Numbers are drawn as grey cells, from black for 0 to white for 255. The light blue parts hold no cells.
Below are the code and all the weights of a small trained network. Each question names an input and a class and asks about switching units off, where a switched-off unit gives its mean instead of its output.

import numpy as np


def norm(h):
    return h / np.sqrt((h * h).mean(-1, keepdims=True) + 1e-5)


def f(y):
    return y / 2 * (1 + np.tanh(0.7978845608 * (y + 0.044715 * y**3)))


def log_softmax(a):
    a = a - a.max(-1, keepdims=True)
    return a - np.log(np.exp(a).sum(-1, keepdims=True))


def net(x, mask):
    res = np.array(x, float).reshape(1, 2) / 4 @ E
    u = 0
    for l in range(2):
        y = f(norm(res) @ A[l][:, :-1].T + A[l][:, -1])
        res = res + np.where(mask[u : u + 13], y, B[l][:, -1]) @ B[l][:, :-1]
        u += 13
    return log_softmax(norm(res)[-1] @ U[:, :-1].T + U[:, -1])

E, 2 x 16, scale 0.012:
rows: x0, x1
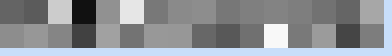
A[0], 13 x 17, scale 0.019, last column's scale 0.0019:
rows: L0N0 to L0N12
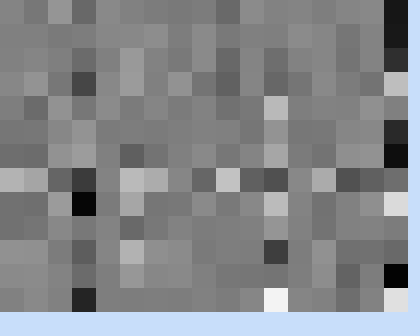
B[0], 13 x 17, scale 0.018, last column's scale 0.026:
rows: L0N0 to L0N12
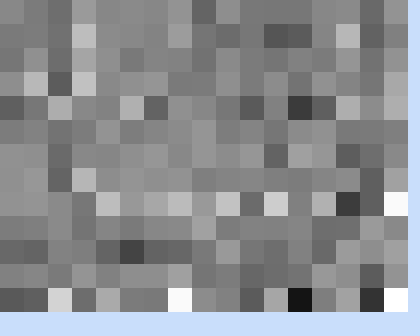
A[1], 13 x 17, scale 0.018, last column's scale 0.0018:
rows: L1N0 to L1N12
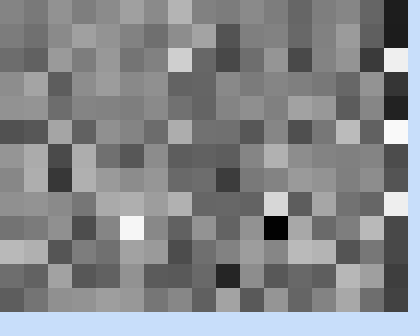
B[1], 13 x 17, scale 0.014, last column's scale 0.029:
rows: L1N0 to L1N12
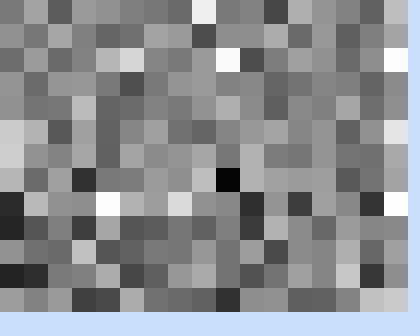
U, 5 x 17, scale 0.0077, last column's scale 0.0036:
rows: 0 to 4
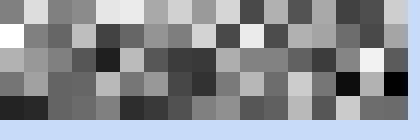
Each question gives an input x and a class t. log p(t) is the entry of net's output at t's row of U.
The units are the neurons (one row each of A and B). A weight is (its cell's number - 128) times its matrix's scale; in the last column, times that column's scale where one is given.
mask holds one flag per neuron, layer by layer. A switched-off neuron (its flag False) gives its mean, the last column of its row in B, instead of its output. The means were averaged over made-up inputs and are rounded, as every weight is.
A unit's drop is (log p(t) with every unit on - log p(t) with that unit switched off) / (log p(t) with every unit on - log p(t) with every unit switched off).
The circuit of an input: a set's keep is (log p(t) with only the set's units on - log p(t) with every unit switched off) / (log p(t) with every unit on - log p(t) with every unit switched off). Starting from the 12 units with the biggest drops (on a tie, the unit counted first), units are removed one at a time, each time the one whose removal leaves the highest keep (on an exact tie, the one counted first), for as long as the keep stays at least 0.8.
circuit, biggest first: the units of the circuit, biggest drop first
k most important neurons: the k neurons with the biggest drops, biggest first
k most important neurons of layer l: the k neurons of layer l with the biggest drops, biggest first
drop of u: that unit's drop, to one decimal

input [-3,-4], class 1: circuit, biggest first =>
L0N12, L0N8, L1N8
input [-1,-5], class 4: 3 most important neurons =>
L0N12, L0N3, L0N8
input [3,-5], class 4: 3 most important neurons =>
L0N12, L0N8, L1N11
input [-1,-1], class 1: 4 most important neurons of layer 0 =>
L0N12, L0N8, L0N4, L0N10
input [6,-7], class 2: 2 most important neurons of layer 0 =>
L0N10, L0N12
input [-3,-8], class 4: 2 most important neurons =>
L0N12, L0N3
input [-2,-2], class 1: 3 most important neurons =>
L0N12, L0N8, L0N4
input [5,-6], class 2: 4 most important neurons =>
L0N10, L0N12, L0N8, L1N8
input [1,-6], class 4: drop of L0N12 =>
1.0
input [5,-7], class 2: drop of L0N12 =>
0.7
